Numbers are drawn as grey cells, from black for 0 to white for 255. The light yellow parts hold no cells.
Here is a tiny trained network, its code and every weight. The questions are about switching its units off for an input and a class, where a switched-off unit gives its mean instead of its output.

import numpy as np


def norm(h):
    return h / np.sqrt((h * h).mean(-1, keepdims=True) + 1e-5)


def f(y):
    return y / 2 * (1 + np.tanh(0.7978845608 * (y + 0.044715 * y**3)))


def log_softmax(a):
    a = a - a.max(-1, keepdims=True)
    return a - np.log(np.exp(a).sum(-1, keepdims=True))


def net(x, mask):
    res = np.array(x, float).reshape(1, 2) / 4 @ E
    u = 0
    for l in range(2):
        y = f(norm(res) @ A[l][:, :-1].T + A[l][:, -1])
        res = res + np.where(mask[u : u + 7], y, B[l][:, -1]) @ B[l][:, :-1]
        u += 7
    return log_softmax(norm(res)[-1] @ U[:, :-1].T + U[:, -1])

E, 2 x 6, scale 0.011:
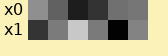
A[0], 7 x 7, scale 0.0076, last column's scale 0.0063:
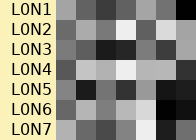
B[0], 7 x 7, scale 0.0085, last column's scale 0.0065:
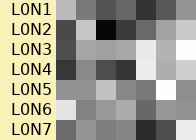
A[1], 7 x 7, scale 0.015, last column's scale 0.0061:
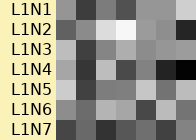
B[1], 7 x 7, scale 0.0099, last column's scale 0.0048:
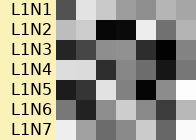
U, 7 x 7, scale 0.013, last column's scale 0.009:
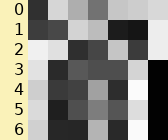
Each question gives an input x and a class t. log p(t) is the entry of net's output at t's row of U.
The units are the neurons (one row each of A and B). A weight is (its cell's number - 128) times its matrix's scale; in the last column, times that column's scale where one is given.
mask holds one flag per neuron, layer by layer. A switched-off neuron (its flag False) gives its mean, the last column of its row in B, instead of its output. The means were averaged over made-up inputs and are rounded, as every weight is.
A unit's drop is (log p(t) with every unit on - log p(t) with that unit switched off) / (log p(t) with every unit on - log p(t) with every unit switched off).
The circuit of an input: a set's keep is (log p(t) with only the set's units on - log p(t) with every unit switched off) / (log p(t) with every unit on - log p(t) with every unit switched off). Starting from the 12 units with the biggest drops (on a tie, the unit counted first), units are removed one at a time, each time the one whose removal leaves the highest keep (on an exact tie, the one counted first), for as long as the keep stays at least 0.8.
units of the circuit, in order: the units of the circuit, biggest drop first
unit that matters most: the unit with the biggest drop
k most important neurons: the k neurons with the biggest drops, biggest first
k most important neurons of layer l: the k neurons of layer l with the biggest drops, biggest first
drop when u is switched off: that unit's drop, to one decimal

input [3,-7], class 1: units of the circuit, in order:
[L0N2; L1N5]
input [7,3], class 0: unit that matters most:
L0N3
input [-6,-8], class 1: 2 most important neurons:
[L0N3; L1N5]
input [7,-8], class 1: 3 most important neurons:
[L0N2; L1N5; L0N4]
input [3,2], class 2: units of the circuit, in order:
[L0N3; L1N2; L0N2; L0N4]
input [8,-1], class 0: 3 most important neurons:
[L0N3; L0N2; L0N5]
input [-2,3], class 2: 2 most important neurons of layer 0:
[L0N2; L0N3]
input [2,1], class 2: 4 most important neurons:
[L1N2; L0N4; L0N2; L0N3]
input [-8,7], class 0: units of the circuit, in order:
[L1N2; L0N2]
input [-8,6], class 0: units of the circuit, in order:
[L0N2; L1N2]
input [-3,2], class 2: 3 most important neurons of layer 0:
[L0N3; L0N2; L0N5]
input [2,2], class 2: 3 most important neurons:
[L1N2; L0N2; L0N4]
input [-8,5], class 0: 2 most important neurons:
[L0N2; L0N4]
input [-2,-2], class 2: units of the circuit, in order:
[L0N3]
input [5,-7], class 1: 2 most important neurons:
[L0N2; L1N5]
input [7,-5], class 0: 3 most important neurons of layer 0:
[L0N3; L0N2; L0N5]
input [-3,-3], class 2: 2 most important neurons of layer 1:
[L1N5; L1N1]
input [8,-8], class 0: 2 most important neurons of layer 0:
[L0N3; L0N2]
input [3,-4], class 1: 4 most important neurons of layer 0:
[L0N2; L0N4; L0N3; L0N5]
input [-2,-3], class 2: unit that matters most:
L0N7
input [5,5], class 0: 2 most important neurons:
[L0N7; L1N5]
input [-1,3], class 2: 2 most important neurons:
[L0N2; L1N7]
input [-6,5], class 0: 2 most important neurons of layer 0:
[L0N2; L0N7]
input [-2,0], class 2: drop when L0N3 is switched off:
0.2
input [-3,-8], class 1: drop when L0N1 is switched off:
0.0
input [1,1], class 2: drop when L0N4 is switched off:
0.2
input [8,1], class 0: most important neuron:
[L0N3]
